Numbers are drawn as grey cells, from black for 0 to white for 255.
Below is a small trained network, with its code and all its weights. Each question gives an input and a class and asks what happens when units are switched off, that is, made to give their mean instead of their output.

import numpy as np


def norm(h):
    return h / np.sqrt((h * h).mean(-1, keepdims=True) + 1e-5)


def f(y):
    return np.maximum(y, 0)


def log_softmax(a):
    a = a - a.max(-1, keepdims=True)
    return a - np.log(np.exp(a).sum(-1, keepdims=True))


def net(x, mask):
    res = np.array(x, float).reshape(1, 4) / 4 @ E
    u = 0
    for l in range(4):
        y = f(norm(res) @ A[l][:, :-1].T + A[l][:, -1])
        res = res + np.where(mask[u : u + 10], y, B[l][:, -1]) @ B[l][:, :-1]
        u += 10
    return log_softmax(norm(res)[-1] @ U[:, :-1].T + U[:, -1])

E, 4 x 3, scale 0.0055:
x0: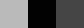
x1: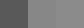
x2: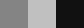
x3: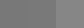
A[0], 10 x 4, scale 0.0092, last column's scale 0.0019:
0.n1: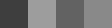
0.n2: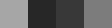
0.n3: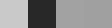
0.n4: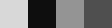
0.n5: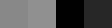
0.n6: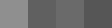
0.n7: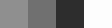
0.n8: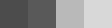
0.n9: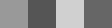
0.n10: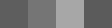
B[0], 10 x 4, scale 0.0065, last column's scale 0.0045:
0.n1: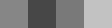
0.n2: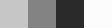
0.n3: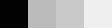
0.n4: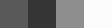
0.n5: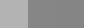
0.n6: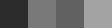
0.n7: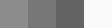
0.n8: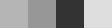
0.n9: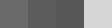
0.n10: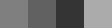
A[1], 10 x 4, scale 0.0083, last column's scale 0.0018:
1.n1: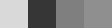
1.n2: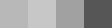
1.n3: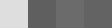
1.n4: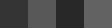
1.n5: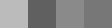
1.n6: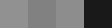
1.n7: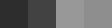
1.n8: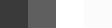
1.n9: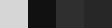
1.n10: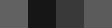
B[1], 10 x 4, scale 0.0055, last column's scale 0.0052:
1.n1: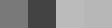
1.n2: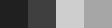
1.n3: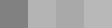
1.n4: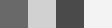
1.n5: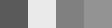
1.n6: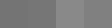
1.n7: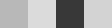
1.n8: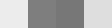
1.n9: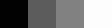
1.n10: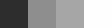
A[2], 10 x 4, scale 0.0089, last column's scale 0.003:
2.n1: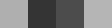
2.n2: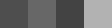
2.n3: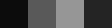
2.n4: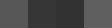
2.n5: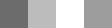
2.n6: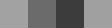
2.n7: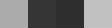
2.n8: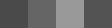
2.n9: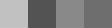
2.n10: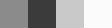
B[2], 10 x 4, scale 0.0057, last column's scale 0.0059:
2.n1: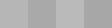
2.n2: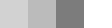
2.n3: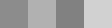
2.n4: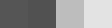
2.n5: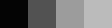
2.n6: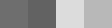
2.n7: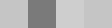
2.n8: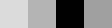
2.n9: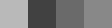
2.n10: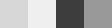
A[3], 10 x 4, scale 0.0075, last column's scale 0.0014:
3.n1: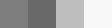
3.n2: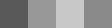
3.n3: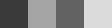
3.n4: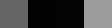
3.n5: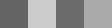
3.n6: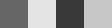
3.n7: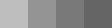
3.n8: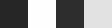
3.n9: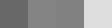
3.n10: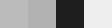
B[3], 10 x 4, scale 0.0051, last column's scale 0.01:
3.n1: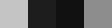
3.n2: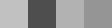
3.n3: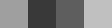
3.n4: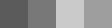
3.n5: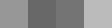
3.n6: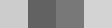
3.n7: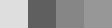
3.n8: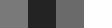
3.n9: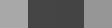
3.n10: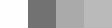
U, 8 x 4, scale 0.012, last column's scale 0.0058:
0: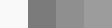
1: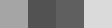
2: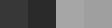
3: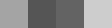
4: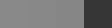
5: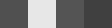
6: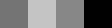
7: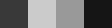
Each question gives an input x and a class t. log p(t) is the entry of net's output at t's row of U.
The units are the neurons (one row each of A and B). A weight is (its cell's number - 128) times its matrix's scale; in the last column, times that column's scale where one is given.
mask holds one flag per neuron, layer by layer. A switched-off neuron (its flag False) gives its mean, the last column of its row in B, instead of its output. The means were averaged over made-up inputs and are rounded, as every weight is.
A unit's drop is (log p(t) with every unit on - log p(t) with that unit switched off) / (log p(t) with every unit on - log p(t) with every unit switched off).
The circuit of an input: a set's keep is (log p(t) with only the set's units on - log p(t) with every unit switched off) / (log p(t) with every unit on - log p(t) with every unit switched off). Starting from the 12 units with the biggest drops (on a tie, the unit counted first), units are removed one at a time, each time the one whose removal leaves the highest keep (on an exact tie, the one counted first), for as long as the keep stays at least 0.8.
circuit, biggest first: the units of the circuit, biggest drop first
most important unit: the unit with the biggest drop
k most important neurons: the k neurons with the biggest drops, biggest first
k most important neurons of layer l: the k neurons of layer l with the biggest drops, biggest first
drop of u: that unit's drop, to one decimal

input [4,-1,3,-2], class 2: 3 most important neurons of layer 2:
(2.n4; 2.n10; 2.n6)
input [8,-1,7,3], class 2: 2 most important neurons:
(1.n9; 2.n4)
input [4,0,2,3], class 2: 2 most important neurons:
(1.n9; 0.n4)
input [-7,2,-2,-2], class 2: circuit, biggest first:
(2.n5)
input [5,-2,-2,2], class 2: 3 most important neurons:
(0.n2; 2.n4; 0.n4)
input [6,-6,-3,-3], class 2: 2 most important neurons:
(0.n2; 2.n4)
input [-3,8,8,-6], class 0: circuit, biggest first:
(1.n9; 3.n10)
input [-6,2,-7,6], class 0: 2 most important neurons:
(1.n8; 0.n3)
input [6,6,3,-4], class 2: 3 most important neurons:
(1.n9; 2.n4; 3.n4)
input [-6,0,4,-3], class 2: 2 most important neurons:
(0.n2; 2.n5)
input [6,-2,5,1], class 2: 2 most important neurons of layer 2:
(2.n4; 2.n6)
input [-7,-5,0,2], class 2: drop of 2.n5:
0.5
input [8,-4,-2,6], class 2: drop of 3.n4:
0.2
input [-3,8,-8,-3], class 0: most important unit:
1.n8
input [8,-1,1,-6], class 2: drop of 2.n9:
0.0
